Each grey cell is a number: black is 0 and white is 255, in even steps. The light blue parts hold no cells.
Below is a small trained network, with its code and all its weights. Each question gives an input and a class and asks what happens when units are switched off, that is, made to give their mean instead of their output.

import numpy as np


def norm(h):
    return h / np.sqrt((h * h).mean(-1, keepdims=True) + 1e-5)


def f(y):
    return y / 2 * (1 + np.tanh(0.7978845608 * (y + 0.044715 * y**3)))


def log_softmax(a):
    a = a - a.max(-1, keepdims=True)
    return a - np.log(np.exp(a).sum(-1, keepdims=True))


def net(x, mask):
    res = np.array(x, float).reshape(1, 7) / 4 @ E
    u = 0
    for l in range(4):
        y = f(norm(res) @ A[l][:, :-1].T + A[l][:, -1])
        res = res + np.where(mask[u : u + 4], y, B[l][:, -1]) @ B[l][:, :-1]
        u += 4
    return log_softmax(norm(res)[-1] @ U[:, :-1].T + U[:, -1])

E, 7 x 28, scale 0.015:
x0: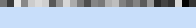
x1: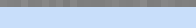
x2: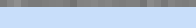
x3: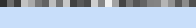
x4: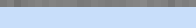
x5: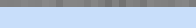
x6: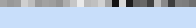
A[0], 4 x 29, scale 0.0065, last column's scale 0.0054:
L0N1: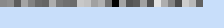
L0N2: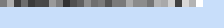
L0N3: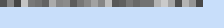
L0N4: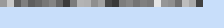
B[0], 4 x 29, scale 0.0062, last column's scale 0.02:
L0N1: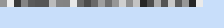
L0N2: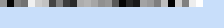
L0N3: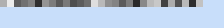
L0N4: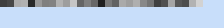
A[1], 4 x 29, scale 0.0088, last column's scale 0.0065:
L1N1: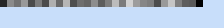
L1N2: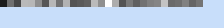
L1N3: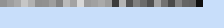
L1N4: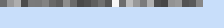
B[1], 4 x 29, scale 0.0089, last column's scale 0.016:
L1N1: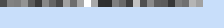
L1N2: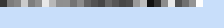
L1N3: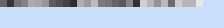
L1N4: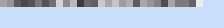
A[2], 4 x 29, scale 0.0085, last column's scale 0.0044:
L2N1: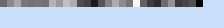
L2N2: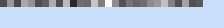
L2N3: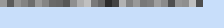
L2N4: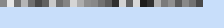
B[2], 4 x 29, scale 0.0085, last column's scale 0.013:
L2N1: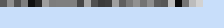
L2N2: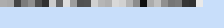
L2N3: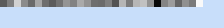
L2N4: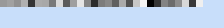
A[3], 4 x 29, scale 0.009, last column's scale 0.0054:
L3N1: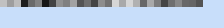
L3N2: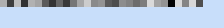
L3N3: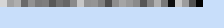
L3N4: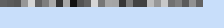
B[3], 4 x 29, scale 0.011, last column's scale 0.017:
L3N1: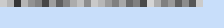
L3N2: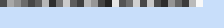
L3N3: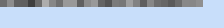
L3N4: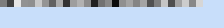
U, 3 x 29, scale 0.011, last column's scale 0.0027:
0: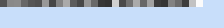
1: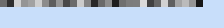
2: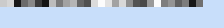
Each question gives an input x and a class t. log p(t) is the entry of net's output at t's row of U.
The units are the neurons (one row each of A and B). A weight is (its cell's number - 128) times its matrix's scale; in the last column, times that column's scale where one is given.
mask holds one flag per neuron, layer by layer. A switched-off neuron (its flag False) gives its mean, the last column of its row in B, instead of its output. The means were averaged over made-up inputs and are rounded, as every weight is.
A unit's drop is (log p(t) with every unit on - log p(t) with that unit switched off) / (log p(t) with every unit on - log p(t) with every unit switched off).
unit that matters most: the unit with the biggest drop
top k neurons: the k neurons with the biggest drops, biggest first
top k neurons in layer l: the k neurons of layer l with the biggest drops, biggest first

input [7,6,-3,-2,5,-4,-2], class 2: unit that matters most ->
L0N2
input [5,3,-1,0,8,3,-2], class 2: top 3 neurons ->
[L0N2, L1N4, L3N1]
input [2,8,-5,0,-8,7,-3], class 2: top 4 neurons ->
[L0N2, L1N4, L3N1, L1N2]
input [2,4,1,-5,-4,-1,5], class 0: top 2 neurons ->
[L1N3, L3N2]
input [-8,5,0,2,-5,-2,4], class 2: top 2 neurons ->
[L0N1, L0N3]
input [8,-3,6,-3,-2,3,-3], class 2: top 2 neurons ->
[L3N1, L0N2]
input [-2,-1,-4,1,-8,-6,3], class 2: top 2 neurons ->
[L0N1, L0N3]
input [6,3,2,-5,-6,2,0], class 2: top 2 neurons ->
[L0N2, L3N1]
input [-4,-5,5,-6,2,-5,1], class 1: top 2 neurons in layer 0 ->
[L0N1, L0N4]
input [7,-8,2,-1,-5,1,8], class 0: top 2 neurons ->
[L3N2, L1N2]
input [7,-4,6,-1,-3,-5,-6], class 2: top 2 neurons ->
[L3N1, L1N4]
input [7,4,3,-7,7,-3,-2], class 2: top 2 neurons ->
[L0N2, L3N1]
